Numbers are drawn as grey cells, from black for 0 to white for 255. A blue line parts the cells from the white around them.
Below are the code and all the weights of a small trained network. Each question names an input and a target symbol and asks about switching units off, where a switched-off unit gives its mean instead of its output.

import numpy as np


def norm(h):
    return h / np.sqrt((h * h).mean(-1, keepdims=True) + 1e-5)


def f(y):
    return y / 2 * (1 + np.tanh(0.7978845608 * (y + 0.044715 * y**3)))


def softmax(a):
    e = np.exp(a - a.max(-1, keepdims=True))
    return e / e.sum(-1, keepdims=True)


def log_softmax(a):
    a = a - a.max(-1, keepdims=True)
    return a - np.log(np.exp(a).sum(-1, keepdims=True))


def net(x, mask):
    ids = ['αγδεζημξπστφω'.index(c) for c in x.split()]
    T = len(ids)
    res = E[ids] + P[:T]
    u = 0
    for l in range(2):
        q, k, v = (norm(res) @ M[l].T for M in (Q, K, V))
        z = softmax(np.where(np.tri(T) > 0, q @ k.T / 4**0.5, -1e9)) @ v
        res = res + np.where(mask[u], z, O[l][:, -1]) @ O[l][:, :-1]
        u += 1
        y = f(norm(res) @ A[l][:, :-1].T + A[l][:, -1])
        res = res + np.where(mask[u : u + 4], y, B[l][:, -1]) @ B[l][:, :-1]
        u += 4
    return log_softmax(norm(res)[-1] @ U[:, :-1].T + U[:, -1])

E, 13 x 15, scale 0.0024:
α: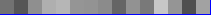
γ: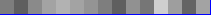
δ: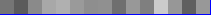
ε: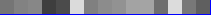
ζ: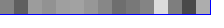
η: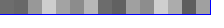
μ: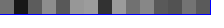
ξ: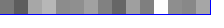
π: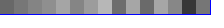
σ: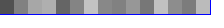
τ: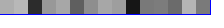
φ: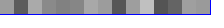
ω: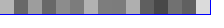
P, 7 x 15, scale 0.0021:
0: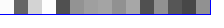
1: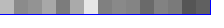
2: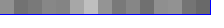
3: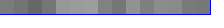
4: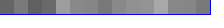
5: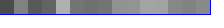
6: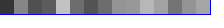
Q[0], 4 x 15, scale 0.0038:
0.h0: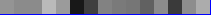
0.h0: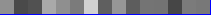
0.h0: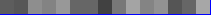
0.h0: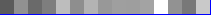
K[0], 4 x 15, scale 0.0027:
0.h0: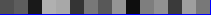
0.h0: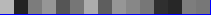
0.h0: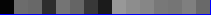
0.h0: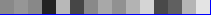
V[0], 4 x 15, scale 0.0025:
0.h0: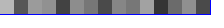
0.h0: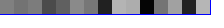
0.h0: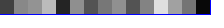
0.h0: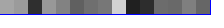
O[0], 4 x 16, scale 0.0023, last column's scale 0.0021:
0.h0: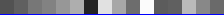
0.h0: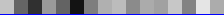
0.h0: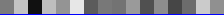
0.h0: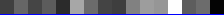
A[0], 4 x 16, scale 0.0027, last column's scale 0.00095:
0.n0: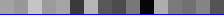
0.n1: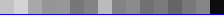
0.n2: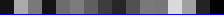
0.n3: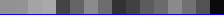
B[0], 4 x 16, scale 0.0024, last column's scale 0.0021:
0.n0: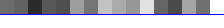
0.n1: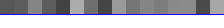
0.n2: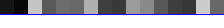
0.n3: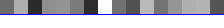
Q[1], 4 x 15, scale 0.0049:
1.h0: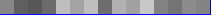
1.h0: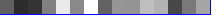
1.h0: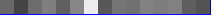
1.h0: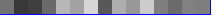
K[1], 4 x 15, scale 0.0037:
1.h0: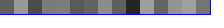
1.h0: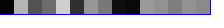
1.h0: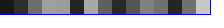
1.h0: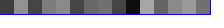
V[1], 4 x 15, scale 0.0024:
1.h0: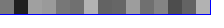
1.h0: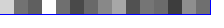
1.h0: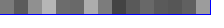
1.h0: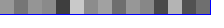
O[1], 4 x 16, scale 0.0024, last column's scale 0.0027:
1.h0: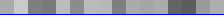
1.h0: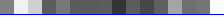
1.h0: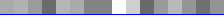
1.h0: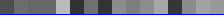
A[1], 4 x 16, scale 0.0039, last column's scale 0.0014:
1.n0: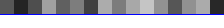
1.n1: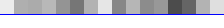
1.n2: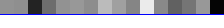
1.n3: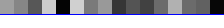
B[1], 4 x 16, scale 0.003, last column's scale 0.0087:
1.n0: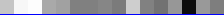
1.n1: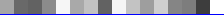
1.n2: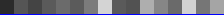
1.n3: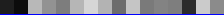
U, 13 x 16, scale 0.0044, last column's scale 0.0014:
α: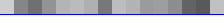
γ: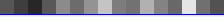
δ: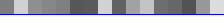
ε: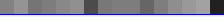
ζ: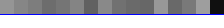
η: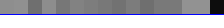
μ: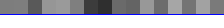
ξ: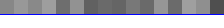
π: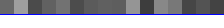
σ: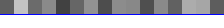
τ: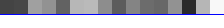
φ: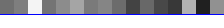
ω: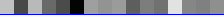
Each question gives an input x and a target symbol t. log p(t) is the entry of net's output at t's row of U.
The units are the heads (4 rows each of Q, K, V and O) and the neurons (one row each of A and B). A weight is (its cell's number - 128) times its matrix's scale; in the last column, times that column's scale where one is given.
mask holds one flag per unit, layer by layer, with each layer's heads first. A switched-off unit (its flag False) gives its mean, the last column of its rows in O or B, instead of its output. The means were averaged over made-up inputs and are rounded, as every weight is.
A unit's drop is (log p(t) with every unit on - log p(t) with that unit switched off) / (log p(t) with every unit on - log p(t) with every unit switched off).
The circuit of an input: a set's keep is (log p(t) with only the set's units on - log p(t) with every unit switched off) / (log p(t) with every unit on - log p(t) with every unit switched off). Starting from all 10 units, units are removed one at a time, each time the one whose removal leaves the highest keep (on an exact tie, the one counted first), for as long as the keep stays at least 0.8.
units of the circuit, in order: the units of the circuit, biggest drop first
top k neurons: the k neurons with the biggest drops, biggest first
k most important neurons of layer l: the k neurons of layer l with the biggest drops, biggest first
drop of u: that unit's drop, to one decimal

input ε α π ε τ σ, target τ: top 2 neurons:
1.n3, 1.n1
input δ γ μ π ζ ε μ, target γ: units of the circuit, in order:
1.h0, 1.n2
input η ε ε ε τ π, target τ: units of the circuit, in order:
1.h0, 1.n3, 1.n1
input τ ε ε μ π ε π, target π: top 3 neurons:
0.n3, 1.n1, 1.n2
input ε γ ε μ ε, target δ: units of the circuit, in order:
0.h0, 1.h0, 1.n0, 1.n1
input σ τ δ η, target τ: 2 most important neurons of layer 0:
0.n3, 0.n0
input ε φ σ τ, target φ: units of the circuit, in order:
1.n1, 0.h0, 1.h0
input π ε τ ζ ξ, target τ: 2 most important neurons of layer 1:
1.n1, 1.n3
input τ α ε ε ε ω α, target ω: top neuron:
0.n3
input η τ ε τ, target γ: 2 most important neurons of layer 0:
0.n2, 0.n3
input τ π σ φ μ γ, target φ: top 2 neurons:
0.n3, 1.n1
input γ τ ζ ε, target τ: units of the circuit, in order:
1.h0, 1.n1, 1.n3
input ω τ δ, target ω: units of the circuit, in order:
0.h0, 1.h0, 1.n1
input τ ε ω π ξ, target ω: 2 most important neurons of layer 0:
0.n3, 0.n0
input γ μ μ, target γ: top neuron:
0.n0
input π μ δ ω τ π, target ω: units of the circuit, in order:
0.h0, 1.n1, 1.h0
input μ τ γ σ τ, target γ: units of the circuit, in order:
0.h0, 1.h0, 0.n2, 1.n2
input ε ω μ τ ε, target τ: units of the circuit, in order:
1.h0, 1.n3, 1.n1
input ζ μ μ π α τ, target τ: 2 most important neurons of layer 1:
1.n3, 1.n1
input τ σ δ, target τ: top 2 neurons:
0.n3, 1.n1
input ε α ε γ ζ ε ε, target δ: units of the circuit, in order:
1.n0, 1.h0, 1.n1
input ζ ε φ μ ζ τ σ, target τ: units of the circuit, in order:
1.h0, 1.n1, 1.n3
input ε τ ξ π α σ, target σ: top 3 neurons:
1.n1, 0.n0, 1.n2
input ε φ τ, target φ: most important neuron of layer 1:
1.n1
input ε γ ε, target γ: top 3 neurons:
1.n2, 0.n0, 1.n1
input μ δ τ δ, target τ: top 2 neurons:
1.n3, 1.n1
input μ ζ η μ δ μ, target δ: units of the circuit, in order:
0.h0, 1.n0, 1.n1
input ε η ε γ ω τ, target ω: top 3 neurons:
1.n1, 1.n2, 0.n0
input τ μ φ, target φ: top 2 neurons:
1.n1, 0.n3
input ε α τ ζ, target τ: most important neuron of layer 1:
1.n3
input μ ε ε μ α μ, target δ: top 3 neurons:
1.n0, 1.n1, 1.n2
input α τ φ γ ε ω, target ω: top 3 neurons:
1.n1, 0.n3, 1.n2
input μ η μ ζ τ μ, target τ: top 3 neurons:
1.n3, 1.n1, 0.n0
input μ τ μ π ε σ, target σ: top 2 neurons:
1.n1, 1.n2
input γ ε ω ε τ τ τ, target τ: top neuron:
1.n1
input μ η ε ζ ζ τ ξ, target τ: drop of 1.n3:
0.2
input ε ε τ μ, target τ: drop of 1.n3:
0.5
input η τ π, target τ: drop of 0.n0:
0.0
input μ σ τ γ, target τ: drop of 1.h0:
1.1
